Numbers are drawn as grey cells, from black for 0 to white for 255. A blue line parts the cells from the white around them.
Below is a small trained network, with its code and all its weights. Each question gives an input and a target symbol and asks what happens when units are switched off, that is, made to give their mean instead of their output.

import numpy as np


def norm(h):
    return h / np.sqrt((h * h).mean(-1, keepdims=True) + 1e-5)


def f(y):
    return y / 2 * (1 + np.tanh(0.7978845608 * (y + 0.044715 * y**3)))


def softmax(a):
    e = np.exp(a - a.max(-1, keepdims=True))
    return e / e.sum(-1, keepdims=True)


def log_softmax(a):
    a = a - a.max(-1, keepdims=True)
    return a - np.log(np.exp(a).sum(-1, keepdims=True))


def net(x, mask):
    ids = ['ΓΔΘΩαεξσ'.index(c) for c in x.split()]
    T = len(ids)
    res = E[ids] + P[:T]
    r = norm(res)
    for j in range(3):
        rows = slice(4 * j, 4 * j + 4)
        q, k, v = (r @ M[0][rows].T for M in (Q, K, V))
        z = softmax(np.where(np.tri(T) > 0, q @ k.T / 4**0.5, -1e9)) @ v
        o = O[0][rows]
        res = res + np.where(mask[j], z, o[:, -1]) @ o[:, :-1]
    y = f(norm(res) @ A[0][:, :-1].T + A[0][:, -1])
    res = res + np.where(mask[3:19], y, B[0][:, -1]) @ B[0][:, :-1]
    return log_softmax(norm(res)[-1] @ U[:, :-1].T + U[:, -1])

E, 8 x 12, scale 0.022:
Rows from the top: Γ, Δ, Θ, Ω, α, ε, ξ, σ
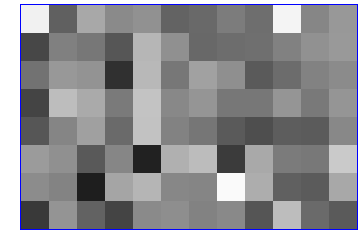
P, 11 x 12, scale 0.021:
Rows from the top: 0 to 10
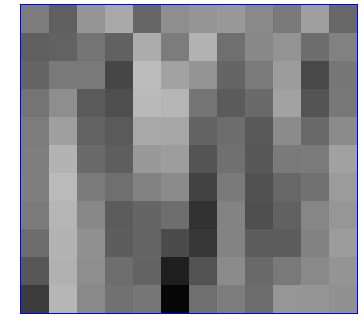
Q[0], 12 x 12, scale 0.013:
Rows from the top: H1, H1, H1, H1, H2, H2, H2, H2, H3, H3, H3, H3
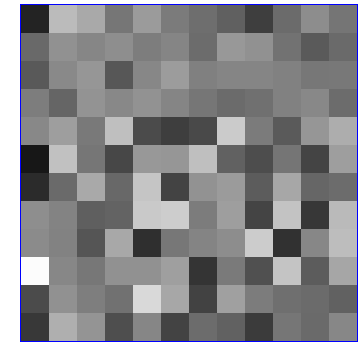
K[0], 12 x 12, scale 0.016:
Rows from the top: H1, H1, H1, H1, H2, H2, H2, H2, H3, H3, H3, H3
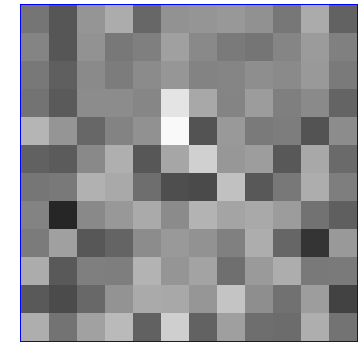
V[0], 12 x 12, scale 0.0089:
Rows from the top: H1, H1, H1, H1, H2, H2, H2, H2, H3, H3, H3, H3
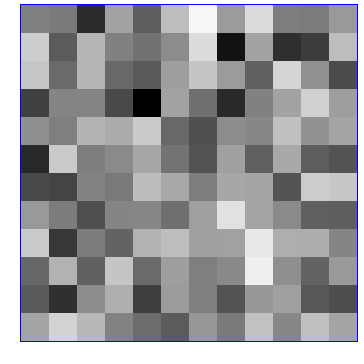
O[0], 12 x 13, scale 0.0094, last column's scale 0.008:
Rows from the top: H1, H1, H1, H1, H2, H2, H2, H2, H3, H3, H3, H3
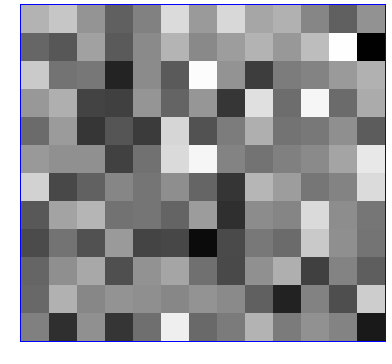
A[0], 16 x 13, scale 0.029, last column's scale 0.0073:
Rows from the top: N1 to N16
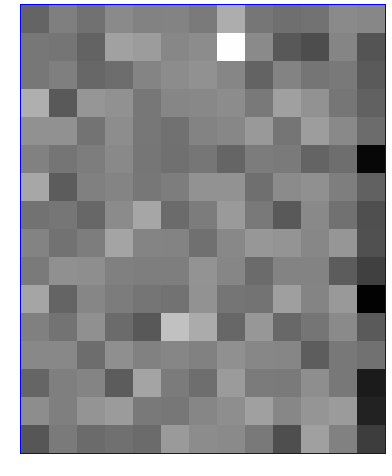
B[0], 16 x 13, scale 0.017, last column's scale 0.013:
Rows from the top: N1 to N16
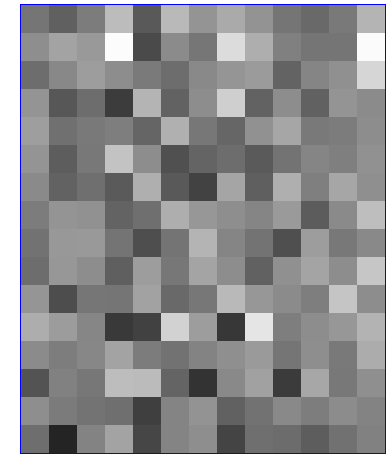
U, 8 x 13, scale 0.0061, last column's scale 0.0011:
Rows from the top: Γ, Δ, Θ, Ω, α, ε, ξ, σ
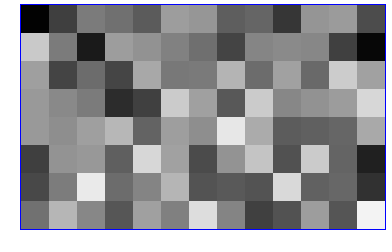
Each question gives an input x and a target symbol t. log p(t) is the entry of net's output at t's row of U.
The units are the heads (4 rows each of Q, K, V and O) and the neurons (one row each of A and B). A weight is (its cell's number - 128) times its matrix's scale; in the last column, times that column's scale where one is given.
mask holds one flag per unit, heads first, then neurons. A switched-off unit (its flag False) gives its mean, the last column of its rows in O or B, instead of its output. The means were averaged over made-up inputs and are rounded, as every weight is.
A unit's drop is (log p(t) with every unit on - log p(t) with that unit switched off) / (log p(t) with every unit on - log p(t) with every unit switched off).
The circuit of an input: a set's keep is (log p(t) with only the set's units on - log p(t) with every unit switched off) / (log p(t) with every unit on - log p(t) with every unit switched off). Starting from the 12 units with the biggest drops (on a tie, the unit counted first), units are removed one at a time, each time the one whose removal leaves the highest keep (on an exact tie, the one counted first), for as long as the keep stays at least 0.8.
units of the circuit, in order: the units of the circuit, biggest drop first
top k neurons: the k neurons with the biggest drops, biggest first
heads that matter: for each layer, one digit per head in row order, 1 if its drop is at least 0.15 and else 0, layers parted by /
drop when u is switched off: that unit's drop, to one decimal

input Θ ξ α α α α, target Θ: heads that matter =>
001
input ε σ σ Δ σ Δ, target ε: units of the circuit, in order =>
[H2, H1, N14]
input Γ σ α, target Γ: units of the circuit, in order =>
[H3, N16]
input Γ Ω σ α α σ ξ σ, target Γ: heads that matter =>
000
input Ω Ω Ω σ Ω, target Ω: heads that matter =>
000
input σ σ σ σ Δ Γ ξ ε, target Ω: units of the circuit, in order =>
[N12]
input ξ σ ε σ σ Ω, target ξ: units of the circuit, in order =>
[H2, H1, H3]
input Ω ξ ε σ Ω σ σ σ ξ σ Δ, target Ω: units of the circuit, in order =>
[H2, H3]
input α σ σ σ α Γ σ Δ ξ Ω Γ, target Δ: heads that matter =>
110
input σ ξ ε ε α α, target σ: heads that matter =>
000
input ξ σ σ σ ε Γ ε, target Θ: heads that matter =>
111
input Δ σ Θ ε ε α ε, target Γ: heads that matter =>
111
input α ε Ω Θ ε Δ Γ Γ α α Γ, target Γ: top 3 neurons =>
[N2, N9, N12]
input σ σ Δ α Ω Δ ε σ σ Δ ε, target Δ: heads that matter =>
110
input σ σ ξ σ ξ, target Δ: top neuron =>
[N2]
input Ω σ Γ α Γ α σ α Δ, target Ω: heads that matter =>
010
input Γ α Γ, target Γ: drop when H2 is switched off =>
0.6
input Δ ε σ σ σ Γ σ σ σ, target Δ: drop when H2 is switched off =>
0.3
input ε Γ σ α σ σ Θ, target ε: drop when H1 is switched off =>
0.2
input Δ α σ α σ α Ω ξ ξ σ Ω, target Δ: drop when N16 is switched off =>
0.0
